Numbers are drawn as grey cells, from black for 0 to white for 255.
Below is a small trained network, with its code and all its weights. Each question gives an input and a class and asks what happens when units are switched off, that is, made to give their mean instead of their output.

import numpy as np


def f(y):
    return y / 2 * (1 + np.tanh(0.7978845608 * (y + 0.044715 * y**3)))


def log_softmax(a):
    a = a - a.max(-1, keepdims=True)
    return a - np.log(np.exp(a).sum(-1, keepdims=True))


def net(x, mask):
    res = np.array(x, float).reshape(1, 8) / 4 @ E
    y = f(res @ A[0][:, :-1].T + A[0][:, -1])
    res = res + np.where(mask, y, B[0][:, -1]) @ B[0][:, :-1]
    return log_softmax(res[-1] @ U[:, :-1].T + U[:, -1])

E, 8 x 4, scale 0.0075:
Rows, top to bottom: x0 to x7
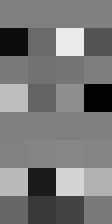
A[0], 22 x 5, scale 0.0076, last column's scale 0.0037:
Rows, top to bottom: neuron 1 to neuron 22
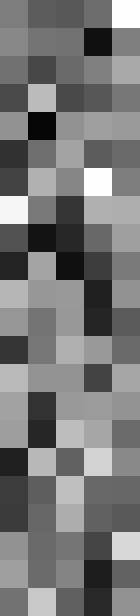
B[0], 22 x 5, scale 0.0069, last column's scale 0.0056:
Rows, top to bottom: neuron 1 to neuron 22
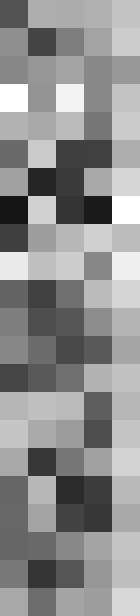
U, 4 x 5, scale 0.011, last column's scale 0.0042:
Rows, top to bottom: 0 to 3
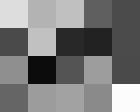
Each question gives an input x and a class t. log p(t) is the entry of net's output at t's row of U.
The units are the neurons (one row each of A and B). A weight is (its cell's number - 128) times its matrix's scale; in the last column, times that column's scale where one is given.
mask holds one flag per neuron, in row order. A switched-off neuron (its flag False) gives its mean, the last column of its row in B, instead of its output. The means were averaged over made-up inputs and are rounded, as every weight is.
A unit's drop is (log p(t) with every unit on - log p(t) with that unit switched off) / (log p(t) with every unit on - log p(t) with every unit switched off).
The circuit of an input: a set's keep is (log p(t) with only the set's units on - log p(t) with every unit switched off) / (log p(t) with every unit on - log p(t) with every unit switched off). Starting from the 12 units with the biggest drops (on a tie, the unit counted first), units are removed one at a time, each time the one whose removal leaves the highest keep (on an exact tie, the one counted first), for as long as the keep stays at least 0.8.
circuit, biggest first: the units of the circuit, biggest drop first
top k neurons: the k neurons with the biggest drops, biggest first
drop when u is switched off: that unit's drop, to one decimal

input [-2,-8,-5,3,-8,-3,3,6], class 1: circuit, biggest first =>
(neuron 8)
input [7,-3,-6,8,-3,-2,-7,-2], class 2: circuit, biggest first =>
(neuron 11; neuron 21; neuron 2)
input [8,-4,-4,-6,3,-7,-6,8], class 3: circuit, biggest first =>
(neuron 9; neuron 10)
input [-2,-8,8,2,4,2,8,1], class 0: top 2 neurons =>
(neuron 5; neuron 15)
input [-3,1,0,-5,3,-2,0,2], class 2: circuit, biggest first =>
(neuron 7; neuron 17)
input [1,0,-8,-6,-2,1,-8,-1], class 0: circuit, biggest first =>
(neuron 10; neuron 4)
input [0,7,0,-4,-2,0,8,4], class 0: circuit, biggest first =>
(neuron 5; neuron 16)
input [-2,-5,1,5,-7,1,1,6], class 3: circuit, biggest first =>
(neuron 9; neuron 1; neuron 7)
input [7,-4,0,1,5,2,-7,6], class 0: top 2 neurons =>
(neuron 10; neuron 4)
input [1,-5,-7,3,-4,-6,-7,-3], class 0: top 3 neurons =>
(neuron 4; neuron 10; neuron 22)
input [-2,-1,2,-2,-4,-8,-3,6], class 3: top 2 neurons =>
(neuron 9; neuron 16)
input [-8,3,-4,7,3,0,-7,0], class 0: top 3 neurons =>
(neuron 10; neuron 4; neuron 7)
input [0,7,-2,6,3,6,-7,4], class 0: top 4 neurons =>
(neuron 10; neuron 4; neuron 8; neuron 22)
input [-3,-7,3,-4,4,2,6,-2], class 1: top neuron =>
(neuron 8)
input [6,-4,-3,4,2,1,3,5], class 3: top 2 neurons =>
(neuron 9; neuron 18)
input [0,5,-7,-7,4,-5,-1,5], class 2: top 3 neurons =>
(neuron 7; neuron 17; neuron 8)
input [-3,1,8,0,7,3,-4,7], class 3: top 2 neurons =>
(neuron 9; neuron 16)
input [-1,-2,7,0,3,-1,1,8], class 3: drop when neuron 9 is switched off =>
0.2
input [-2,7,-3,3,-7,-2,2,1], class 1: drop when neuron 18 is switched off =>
0.1
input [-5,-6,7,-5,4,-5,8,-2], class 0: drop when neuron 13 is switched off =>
0.0
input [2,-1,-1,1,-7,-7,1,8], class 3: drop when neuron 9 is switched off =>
0.2
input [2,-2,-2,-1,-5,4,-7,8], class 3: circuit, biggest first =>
(neuron 9)
